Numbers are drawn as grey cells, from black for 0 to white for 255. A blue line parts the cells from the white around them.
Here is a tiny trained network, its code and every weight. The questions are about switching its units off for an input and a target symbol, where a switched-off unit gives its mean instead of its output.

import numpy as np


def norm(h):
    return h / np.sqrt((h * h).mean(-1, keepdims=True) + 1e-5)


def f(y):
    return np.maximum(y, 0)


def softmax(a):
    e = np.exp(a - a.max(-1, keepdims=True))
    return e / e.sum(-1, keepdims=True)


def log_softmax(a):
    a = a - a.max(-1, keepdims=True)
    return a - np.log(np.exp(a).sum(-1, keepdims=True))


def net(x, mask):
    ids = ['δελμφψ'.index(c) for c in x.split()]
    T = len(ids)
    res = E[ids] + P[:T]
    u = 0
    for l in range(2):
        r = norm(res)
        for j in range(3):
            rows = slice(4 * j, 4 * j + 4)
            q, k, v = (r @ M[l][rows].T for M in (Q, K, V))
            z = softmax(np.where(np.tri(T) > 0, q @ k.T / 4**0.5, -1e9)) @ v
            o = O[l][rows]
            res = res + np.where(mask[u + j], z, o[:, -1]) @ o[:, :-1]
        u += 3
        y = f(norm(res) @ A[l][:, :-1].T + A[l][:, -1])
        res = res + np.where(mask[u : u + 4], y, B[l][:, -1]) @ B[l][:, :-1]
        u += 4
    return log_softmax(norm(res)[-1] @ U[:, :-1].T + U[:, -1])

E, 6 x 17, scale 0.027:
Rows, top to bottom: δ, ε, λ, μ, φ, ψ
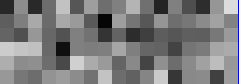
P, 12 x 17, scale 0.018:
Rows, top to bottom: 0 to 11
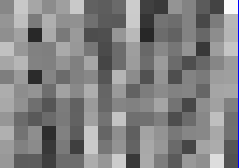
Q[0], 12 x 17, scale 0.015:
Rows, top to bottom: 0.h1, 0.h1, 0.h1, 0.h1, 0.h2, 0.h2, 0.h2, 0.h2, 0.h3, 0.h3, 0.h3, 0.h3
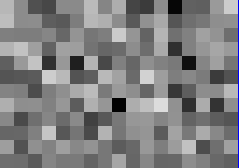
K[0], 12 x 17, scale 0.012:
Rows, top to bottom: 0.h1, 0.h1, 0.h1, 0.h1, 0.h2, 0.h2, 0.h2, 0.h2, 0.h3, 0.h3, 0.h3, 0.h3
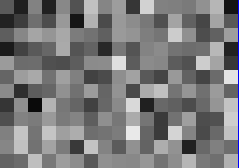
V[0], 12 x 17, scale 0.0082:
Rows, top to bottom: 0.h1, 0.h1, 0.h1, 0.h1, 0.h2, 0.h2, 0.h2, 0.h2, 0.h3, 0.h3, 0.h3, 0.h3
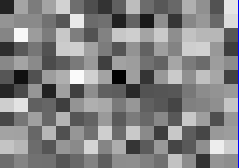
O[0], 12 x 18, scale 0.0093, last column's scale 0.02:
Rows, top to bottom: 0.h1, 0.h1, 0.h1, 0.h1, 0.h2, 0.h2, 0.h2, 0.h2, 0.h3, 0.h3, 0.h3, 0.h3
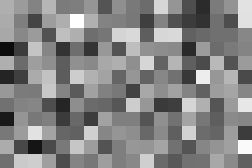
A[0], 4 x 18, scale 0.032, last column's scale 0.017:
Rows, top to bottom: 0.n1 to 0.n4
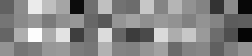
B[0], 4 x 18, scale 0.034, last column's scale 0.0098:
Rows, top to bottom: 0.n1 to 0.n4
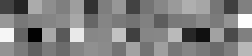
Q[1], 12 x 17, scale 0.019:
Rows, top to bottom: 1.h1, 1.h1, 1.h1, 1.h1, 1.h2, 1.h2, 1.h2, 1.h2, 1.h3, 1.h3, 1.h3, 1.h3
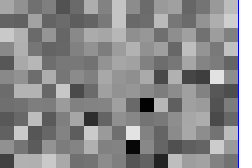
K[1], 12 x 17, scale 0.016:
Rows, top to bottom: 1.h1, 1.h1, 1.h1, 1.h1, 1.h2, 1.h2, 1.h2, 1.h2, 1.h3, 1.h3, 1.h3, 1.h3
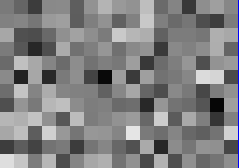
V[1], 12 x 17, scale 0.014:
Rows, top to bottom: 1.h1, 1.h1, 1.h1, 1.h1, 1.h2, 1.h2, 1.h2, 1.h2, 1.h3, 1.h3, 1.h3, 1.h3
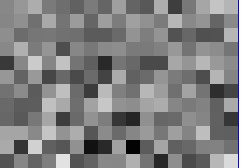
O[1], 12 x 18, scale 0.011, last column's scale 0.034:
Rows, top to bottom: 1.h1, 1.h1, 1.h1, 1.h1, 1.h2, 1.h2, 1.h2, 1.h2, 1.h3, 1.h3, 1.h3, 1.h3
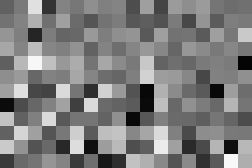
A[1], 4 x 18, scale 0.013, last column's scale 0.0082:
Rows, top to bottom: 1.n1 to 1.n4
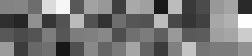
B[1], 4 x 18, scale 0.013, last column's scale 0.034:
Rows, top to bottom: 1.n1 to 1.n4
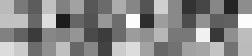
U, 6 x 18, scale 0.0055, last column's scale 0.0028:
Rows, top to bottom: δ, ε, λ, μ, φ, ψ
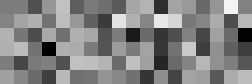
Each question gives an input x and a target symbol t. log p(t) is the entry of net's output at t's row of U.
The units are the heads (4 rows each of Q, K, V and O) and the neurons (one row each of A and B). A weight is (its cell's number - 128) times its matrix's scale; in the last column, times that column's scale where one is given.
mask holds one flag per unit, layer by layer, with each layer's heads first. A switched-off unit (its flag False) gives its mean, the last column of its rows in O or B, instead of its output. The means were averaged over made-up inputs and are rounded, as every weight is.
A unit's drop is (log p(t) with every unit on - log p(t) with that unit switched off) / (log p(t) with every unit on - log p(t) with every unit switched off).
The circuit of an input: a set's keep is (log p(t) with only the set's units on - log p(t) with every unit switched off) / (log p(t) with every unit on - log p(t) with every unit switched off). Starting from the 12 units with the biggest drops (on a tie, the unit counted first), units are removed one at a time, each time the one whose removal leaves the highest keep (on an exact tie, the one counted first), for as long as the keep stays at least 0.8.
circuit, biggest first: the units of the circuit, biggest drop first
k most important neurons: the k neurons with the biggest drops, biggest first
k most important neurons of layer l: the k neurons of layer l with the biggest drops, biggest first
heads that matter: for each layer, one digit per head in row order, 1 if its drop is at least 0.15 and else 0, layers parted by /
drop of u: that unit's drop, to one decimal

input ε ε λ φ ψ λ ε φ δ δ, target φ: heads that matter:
110 / 010
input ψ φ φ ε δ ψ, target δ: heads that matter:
000 / 001
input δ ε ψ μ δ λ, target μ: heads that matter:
011 / 010
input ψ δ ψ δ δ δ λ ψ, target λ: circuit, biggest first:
0.h1, 1.h3
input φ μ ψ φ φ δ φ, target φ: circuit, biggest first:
0.h2, 1.h2
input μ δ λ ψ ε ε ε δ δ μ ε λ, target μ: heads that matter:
010 / 010
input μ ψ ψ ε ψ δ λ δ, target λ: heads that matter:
110 / 010
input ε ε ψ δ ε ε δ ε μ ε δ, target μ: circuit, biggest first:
0.h2, 1.h2
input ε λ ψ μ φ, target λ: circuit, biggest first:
0.h1
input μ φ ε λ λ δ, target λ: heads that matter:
110 / 000
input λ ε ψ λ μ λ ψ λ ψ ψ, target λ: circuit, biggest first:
1.h3, 0.h1
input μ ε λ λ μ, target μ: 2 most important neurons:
1.n2, 1.n4
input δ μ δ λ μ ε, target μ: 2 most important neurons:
1.n2, 1.n3
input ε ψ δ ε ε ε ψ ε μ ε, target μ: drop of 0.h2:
1.0
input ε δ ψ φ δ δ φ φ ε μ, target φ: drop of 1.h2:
0.5
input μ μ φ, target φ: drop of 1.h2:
0.2
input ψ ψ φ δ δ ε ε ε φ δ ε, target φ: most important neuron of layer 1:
1.n4
